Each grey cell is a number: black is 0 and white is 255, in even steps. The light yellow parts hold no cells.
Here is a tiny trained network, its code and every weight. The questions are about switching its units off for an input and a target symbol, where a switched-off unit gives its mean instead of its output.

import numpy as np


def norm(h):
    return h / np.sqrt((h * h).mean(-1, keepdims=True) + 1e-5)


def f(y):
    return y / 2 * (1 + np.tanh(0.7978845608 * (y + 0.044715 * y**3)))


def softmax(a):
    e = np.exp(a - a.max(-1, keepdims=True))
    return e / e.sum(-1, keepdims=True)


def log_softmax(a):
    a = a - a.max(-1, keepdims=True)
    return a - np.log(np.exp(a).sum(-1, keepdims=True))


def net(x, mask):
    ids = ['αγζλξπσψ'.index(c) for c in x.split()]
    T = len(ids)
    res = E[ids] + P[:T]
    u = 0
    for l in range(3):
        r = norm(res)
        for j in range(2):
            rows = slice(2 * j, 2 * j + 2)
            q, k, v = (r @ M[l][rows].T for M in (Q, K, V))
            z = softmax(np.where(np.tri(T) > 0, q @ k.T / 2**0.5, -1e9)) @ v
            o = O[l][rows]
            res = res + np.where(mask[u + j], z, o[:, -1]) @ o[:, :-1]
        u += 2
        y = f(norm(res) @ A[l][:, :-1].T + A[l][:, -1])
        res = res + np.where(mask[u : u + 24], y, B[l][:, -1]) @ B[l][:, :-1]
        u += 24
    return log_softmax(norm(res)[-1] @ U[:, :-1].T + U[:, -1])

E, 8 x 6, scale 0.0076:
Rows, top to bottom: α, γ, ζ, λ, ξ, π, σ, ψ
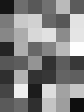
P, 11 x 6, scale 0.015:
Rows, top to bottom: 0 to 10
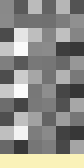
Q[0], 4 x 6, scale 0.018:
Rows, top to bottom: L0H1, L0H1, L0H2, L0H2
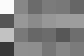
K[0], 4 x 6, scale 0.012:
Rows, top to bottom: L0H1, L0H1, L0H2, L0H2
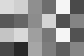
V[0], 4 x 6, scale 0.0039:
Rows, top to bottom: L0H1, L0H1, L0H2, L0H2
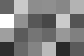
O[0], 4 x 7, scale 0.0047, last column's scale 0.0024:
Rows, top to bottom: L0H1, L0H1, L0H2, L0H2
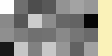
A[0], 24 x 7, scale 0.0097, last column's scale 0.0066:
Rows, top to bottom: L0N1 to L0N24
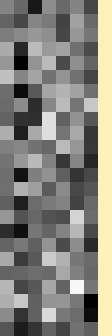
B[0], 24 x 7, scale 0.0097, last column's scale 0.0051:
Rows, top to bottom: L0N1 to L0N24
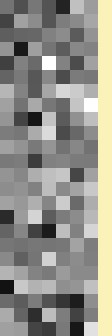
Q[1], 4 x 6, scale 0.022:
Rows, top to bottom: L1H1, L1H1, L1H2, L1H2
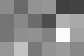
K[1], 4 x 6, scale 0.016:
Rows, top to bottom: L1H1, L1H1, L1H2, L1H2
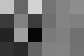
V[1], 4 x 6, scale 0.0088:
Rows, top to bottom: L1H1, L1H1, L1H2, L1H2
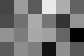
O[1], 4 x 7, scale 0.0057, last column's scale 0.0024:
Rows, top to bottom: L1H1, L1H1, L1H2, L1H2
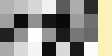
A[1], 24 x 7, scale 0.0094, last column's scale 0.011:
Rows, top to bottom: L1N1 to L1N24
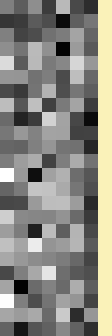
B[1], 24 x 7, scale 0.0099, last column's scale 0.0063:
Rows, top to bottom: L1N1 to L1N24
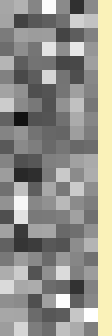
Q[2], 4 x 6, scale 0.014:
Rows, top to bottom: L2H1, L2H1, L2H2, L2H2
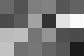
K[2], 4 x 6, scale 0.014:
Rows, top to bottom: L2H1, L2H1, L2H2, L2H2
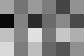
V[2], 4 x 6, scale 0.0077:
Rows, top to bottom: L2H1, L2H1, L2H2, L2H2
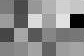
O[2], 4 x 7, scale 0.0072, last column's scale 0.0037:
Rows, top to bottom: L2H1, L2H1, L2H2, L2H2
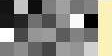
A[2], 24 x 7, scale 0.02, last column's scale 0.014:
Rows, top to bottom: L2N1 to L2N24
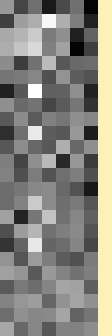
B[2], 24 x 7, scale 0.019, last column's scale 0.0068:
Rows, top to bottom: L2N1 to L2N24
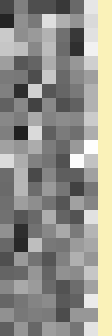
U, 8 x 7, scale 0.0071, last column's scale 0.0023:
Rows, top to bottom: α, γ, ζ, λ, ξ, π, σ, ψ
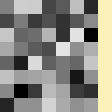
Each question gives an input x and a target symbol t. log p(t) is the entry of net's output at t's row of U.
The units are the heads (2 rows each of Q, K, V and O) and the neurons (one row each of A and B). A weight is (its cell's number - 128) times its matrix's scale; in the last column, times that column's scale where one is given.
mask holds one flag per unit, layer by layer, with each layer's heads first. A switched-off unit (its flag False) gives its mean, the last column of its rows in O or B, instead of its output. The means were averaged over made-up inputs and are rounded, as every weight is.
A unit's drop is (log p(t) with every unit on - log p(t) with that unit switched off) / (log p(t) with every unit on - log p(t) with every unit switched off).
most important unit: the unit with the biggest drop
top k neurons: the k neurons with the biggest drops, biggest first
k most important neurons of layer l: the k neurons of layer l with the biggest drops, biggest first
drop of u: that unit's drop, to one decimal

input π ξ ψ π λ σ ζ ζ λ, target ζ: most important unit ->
L0N8
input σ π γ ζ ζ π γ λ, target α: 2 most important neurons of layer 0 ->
[L0N17, L0N21]
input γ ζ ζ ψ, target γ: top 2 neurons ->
[L0N24, L0N17]
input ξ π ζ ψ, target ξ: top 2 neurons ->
[L0N4, L0N9]
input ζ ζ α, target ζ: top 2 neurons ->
[L0N21, L2N12]
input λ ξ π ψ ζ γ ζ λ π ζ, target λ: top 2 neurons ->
[L1N13, L0N24]
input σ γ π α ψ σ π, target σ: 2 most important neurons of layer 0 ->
[L0N17, L0N24]
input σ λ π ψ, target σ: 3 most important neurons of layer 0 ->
[L0N17, L0N24, L0N19]
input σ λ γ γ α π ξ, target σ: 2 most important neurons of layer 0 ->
[L0N17, L0N24]
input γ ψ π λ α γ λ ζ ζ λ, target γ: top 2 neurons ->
[L0N22, L0N17]
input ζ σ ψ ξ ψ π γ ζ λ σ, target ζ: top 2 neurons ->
[L2N12, L0N22]
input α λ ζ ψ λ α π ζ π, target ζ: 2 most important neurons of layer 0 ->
[L0N8, L0N5]
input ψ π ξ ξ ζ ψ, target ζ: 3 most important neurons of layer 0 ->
[L0N8, L0N5, L0N9]
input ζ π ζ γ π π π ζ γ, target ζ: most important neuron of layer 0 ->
[L0N5]
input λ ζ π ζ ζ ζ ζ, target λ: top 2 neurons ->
[L0N21, L1N13]
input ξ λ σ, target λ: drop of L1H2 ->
0.8
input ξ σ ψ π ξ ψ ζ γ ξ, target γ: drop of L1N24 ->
0.0
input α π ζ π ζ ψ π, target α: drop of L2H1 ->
0.9
